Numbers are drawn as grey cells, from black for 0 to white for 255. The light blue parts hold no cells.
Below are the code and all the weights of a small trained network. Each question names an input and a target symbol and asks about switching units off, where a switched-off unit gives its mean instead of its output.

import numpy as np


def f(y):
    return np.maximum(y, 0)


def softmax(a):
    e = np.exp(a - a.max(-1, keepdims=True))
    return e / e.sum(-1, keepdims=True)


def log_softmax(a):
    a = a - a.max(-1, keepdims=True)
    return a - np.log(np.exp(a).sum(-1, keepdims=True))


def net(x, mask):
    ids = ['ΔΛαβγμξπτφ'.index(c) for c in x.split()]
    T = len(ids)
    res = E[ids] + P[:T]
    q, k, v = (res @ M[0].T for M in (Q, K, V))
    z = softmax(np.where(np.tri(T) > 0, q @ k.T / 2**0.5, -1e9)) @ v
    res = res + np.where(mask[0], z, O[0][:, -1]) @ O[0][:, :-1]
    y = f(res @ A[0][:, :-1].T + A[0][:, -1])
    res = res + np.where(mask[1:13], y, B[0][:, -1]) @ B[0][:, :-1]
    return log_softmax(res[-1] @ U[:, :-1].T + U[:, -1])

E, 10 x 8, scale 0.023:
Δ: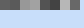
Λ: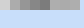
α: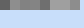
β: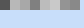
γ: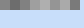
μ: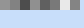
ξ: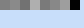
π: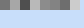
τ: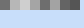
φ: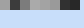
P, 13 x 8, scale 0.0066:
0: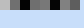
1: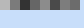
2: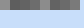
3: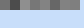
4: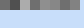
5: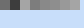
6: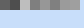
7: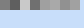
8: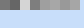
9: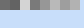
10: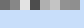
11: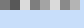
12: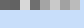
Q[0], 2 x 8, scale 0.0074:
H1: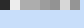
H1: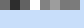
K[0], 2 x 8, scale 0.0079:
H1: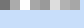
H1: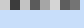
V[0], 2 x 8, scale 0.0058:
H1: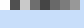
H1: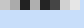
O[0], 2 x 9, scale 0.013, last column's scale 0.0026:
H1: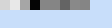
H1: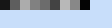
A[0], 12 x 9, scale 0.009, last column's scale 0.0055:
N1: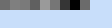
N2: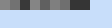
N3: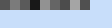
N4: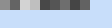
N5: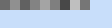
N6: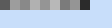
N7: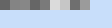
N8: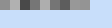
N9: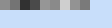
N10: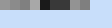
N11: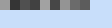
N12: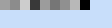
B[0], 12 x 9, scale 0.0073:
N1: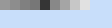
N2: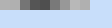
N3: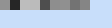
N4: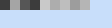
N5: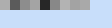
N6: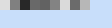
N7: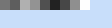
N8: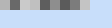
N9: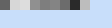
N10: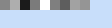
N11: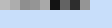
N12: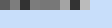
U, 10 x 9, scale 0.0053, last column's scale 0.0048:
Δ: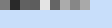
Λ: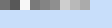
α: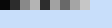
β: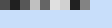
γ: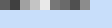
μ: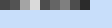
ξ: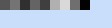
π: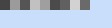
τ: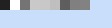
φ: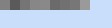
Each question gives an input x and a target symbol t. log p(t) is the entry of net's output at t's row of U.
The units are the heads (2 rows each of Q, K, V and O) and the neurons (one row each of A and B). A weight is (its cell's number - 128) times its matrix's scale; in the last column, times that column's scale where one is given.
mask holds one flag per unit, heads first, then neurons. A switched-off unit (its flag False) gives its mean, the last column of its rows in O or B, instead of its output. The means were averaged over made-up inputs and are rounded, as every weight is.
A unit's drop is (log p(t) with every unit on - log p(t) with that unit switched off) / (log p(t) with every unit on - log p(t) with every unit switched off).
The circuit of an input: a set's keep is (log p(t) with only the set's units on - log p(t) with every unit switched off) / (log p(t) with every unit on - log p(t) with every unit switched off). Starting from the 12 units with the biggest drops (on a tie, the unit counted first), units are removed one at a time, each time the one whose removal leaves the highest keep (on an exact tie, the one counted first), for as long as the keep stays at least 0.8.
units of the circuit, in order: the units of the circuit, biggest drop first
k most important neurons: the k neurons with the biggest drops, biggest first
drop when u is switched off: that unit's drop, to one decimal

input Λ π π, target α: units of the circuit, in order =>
(H1; N3)
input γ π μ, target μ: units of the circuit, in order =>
(H1; N9; N11)
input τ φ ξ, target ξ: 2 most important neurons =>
(N1; N2)
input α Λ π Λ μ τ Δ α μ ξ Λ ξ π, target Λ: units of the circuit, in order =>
(H1; N5)
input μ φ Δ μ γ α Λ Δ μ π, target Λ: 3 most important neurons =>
(N5; N3; N8)
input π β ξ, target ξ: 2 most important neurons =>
(N2; N1)
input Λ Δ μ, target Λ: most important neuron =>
(N9)
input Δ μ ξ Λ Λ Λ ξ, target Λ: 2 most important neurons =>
(N1; N12)
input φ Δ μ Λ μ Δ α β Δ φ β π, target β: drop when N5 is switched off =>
0.2
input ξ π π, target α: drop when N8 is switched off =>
-0.1
